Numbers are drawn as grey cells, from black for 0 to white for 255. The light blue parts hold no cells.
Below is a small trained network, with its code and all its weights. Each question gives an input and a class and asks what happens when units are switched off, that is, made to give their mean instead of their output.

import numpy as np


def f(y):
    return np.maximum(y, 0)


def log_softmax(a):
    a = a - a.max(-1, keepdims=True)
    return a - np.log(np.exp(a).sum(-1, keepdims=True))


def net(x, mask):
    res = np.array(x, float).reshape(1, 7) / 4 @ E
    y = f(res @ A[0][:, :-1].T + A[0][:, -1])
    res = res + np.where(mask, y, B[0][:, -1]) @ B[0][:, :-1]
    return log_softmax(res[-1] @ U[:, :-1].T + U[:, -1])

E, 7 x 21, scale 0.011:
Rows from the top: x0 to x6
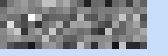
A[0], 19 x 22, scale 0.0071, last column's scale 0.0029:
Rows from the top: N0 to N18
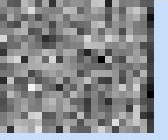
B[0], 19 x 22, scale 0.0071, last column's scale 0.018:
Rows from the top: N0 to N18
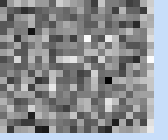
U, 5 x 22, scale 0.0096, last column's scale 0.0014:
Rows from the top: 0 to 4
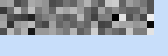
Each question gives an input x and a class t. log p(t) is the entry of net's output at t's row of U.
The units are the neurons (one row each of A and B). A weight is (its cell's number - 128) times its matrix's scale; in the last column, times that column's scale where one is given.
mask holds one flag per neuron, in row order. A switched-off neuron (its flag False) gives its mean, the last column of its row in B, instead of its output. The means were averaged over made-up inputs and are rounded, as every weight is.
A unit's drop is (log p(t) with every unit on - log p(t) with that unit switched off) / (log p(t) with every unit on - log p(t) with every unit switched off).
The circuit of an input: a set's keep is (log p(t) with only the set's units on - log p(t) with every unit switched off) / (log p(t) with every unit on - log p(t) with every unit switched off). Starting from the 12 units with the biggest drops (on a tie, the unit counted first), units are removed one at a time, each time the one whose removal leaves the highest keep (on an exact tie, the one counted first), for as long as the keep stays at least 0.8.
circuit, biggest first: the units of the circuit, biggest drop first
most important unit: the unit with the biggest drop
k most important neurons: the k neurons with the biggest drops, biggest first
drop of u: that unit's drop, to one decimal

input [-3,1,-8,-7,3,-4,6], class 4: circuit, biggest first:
(N17)
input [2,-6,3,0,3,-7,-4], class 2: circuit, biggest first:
(N17; N1)
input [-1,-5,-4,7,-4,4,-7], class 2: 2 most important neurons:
(N17; N1)
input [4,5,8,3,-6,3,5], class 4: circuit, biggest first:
(N16; N12)
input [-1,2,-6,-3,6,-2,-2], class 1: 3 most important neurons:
(N8; N12; N16)
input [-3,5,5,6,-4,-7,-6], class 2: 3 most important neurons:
(N17; N1; N18)
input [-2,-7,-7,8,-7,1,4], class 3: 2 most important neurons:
(N11; N8)
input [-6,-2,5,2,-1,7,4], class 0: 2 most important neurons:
(N5; N17)
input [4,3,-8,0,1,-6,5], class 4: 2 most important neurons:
(N17; N1)
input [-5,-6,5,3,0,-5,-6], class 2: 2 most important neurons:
(N17; N1)
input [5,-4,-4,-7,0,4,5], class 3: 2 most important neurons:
(N18; N17)
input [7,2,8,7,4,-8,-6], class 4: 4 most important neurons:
(N12; N16; N18; N5)
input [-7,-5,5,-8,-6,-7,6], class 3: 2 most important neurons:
(N18; N8)
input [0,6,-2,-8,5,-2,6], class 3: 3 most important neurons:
(N18; N17; N1)
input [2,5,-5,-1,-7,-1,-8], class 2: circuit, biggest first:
(N1)
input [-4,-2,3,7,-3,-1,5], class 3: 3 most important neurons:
(N11; N17; N1)
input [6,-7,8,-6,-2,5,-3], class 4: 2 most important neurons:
(N12; N16)
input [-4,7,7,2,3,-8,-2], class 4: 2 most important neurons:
(N12; N16)
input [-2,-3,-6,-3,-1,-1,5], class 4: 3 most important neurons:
(N17; N1; N10)
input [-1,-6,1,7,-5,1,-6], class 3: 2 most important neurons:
(N11; N2)
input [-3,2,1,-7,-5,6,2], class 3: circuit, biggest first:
(N18)
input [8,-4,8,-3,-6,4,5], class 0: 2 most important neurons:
(N14; N15)
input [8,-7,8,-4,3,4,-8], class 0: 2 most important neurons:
(N7; N15)
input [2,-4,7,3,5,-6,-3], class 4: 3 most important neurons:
(N12; N16; N0)
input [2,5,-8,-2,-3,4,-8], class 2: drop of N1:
0.6
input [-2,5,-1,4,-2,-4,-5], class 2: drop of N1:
0.3
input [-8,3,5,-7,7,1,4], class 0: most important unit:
N5
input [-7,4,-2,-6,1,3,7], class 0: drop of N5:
0.5
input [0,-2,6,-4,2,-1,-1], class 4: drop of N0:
0.0
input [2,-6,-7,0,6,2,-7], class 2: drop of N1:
0.5
